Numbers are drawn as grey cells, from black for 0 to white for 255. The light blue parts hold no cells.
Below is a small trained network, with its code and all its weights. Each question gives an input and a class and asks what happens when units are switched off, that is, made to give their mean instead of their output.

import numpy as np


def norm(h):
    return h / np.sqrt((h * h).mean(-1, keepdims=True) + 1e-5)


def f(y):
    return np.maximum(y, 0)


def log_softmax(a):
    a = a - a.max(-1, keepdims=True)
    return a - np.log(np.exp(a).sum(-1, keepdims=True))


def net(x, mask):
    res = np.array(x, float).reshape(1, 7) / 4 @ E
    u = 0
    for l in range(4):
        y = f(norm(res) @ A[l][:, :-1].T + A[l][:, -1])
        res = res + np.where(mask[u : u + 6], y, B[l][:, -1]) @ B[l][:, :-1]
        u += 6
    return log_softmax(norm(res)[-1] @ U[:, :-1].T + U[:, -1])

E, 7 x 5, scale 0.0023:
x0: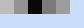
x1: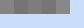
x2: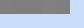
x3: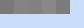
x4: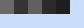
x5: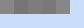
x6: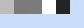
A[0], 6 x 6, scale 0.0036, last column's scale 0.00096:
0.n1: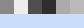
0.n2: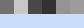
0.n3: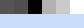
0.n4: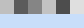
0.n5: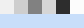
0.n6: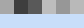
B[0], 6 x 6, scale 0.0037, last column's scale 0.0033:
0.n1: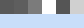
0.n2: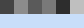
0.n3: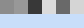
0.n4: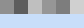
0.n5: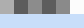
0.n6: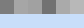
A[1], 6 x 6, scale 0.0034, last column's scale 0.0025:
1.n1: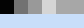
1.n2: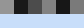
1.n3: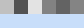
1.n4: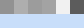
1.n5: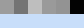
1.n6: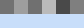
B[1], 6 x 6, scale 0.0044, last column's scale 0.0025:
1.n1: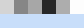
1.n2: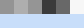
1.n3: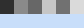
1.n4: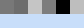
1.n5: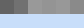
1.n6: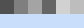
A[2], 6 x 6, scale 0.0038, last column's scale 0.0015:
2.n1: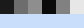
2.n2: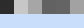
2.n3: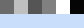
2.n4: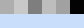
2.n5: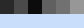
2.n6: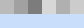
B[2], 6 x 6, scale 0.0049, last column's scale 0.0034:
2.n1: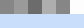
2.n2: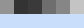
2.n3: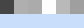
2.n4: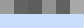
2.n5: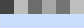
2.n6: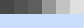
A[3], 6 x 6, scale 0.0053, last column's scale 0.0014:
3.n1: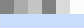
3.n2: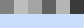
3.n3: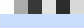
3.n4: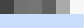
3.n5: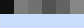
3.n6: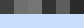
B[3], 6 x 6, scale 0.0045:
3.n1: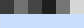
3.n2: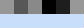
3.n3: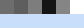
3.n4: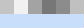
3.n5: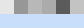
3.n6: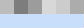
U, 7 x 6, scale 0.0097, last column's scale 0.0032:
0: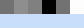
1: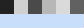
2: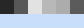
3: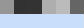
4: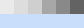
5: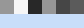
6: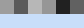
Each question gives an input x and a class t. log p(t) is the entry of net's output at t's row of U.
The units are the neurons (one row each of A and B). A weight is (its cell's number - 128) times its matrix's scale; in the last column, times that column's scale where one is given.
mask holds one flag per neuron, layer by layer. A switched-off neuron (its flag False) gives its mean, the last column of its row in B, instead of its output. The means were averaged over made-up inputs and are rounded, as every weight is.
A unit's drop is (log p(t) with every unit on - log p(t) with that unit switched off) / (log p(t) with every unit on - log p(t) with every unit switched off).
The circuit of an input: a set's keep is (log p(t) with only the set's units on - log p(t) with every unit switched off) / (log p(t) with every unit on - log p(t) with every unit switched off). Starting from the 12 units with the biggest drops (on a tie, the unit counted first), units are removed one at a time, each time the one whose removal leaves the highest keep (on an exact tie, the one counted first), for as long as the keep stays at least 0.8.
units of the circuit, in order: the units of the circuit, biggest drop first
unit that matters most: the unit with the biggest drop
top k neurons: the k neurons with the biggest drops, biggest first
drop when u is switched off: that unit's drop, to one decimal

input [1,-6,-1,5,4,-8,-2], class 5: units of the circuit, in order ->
[2.n1 2.n5]
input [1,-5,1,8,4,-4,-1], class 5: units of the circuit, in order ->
[2.n1 2.n5 1.n4]
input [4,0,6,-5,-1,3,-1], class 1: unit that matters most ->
1.n6
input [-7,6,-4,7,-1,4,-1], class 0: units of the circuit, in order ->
[1.n1 3.n1]
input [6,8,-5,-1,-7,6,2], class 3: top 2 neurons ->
[1.n4 2.n4]
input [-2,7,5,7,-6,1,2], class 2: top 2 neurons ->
[1.n4 3.n3]
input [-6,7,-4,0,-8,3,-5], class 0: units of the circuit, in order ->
[3.n1 3.n2]
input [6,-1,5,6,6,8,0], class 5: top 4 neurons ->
[2.n5 1.n1 0.n5 3.n1]
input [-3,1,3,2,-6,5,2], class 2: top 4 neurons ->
[1.n4 3.n3 1.n3 1.n2]
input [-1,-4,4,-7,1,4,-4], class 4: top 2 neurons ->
[0.n2 1.n1]
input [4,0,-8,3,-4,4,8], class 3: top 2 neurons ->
[2.n6 3.n3]
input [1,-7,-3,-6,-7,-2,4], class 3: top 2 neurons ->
[2.n6 2.n4]
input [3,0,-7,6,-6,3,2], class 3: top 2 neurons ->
[2.n6 1.n4]
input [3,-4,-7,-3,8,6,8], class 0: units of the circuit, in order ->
[3.n3]
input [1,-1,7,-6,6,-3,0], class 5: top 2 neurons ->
[1.n1 2.n5]
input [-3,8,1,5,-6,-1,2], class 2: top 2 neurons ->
[1.n4 3.n3]
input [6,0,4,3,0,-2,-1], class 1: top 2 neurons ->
[1.n6 1.n4]
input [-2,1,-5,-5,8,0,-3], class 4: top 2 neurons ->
[3.n6 3.n5]
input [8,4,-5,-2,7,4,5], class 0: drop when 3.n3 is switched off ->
0.5
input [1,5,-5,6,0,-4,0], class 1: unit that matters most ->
0.n3
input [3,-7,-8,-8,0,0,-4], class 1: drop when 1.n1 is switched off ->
0.2
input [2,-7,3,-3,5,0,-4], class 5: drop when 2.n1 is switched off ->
0.1
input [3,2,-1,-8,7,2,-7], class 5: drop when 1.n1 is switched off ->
0.1
